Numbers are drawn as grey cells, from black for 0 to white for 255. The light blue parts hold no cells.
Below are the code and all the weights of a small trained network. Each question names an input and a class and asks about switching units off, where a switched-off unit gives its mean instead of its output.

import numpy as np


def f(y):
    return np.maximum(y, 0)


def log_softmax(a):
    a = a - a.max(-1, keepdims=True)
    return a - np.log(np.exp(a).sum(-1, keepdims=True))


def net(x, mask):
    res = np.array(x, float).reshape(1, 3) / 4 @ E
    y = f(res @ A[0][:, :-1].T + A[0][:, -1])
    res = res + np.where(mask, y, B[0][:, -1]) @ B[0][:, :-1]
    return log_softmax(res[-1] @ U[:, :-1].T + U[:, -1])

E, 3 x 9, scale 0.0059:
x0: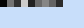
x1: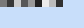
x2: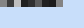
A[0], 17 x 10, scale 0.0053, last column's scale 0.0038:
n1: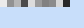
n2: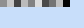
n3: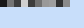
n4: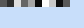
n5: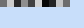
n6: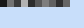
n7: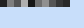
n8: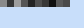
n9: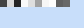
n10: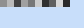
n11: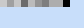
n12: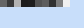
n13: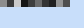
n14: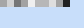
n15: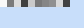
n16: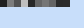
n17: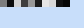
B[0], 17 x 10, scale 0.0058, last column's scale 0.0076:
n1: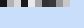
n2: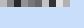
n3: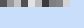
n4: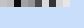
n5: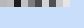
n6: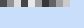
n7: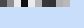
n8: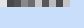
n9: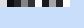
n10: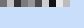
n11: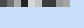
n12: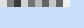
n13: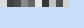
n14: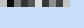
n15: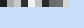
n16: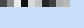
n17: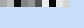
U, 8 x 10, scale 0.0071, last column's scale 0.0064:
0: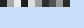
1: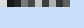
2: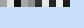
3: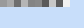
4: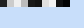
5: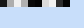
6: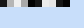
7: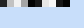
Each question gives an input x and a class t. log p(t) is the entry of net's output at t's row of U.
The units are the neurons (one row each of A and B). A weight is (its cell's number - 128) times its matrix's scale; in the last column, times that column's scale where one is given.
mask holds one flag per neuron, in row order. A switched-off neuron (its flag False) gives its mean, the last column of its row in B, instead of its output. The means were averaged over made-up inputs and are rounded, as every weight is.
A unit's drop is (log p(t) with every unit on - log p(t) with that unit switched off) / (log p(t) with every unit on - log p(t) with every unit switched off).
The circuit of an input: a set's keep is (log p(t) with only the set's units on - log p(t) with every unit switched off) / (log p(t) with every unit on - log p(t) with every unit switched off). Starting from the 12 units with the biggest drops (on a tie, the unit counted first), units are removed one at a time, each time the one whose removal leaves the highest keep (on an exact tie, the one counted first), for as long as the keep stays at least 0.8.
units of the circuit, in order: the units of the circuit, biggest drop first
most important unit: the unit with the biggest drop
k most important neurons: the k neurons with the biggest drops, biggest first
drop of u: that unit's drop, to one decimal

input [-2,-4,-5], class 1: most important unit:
n9
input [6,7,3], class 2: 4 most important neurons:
(n4 n17 n15 n1)
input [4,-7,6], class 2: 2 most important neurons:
(n5 n9)
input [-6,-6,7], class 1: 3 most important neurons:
(n13 n12 n8)
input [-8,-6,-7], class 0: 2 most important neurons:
(n1 n15)
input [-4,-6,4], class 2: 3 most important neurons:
(n5 n9 n10)
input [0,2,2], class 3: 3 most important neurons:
(n9 n14 n5)
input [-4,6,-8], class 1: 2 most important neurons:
(n9 n14)
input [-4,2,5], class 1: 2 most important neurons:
(n13 n12)
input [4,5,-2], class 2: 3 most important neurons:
(n4 n17 n15)
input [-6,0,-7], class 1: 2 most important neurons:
(n9 n14)
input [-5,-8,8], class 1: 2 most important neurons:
(n13 n8)
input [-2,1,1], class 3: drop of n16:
0.3
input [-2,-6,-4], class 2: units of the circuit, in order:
(n10)
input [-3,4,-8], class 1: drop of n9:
0.3
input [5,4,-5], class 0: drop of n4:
-0.1
